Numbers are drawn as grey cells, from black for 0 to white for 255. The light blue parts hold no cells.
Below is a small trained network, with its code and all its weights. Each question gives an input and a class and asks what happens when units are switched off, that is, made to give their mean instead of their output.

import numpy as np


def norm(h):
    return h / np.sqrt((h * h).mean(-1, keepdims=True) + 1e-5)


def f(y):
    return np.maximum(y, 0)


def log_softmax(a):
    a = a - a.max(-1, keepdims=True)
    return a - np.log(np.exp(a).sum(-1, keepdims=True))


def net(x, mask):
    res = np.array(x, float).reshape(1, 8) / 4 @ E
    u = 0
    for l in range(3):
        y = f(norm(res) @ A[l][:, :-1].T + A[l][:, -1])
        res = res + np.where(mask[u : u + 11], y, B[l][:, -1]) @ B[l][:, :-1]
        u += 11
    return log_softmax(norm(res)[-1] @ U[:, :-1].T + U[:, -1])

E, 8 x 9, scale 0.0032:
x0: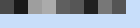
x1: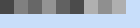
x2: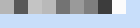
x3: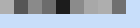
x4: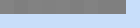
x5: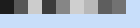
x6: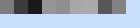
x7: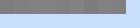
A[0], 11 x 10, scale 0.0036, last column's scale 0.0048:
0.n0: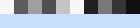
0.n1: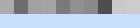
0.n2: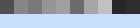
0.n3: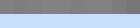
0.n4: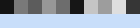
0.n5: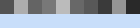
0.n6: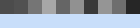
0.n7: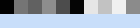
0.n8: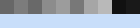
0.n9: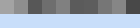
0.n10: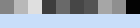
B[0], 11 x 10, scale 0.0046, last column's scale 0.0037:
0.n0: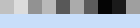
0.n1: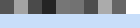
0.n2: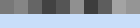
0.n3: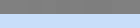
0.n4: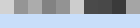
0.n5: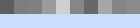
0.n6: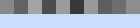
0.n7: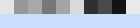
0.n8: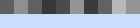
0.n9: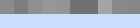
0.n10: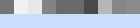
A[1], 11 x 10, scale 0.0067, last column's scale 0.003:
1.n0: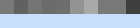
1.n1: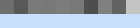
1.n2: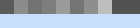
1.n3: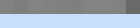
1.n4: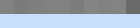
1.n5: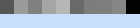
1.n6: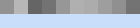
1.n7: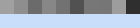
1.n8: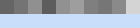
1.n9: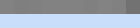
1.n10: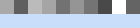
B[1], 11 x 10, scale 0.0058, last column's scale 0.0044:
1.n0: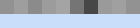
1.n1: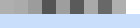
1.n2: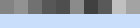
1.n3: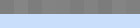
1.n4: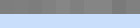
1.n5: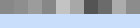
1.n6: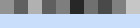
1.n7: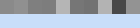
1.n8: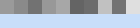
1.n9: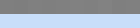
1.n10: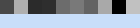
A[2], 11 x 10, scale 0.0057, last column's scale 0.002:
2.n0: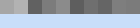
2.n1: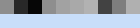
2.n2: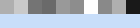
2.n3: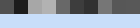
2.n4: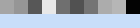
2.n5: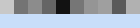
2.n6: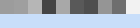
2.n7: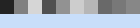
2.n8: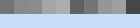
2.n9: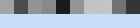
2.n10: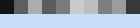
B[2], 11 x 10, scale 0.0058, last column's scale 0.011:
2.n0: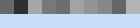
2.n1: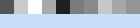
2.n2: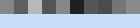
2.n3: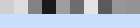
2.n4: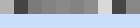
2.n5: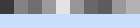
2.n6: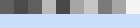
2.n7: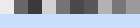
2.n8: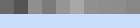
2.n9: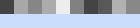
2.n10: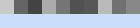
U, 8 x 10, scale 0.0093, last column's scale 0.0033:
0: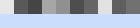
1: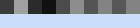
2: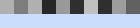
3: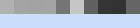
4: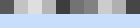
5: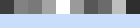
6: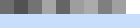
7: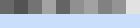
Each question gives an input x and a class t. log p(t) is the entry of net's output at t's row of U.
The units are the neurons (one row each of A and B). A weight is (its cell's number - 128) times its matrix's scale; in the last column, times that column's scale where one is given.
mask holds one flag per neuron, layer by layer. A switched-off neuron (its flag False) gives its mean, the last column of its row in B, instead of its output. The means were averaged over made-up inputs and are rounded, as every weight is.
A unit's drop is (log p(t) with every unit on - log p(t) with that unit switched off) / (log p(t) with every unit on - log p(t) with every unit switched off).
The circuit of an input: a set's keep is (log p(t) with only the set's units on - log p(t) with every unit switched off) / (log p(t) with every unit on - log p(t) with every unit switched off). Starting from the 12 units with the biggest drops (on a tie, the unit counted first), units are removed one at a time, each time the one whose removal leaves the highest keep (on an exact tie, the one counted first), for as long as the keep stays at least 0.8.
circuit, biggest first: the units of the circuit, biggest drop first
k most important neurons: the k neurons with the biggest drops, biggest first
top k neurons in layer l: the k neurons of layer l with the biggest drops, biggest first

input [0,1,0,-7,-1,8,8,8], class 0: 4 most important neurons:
(2.n7; 2.n10; 2.n6; 2.n5)
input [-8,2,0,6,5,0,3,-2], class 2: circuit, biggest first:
(2.n2)
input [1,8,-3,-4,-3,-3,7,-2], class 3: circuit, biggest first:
(0.n7; 0.n4)
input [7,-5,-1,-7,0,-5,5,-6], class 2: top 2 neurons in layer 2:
(2.n3; 2.n5)
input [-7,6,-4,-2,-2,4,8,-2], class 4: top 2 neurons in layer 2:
(2.n1; 2.n3)
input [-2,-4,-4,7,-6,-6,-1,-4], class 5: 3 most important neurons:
(2.n5; 2.n9; 1.n8)
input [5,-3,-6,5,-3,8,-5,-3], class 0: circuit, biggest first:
(2.n7; 2.n10; 1.n10)
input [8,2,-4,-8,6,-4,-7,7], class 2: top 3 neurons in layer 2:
(2.n3; 2.n5; 2.n1)
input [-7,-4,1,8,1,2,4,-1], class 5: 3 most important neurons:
(2.n5; 1.n1; 2.n9)
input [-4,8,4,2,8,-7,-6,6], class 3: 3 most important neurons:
(0.n7; 0.n4; 1.n8)
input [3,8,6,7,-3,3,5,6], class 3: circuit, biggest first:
(0.n7; 2.n6)
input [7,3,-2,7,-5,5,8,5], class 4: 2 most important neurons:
(2.n1; 1.n6)
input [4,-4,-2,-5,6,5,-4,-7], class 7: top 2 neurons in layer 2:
(2.n6; 2.n5)
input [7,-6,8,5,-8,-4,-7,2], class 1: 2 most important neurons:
(1.n10; 0.n7)
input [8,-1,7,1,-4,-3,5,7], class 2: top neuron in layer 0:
(0.n1)
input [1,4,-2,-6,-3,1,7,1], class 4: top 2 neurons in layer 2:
(2.n1; 2.n5)
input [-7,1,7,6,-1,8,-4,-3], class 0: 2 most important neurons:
(2.n7; 1.n1)
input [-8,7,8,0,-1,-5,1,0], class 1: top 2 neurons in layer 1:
(1.n10; 1.n1)
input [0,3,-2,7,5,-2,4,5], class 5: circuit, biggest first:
(2.n5; 2.n9)
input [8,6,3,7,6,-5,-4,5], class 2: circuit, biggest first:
(2.n3)
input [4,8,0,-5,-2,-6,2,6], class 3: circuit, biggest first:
(0.n7; 0.n4)
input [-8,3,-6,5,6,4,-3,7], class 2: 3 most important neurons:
(2.n2; 0.n1; 1.n10)
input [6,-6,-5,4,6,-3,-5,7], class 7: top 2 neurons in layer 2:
(2.n6; 2.n2)
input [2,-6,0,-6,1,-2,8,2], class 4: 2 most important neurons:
(2.n1; 0.n7)
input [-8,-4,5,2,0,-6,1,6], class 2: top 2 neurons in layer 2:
(2.n2; 2.n7)
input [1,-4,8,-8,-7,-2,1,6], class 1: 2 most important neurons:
(1.n10; 2.n5)
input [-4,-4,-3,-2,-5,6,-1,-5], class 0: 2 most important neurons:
(2.n7; 1.n1)
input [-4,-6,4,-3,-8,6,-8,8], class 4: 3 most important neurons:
(0.n7; 0.n10; 1.n8)
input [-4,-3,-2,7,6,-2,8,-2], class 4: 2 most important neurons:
(2.n1; 1.n1)
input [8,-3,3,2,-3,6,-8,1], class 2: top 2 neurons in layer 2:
(2.n3; 2.n1)
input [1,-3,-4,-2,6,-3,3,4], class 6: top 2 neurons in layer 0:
(0.n1; 0.n7)
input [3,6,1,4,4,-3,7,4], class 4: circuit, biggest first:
(2.n1)
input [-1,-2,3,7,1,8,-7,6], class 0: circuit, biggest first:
(2.n7; 2.n10)
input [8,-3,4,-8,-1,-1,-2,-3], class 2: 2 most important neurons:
(2.n3; 2.n5)
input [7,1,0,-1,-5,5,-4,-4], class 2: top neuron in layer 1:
(1.n8)
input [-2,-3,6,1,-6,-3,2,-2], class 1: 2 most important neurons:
(1.n10; 0.n7)
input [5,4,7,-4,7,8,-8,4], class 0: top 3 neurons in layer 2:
(2.n7; 2.n10; 2.n1)
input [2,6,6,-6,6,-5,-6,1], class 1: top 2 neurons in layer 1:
(1.n10; 1.n8)
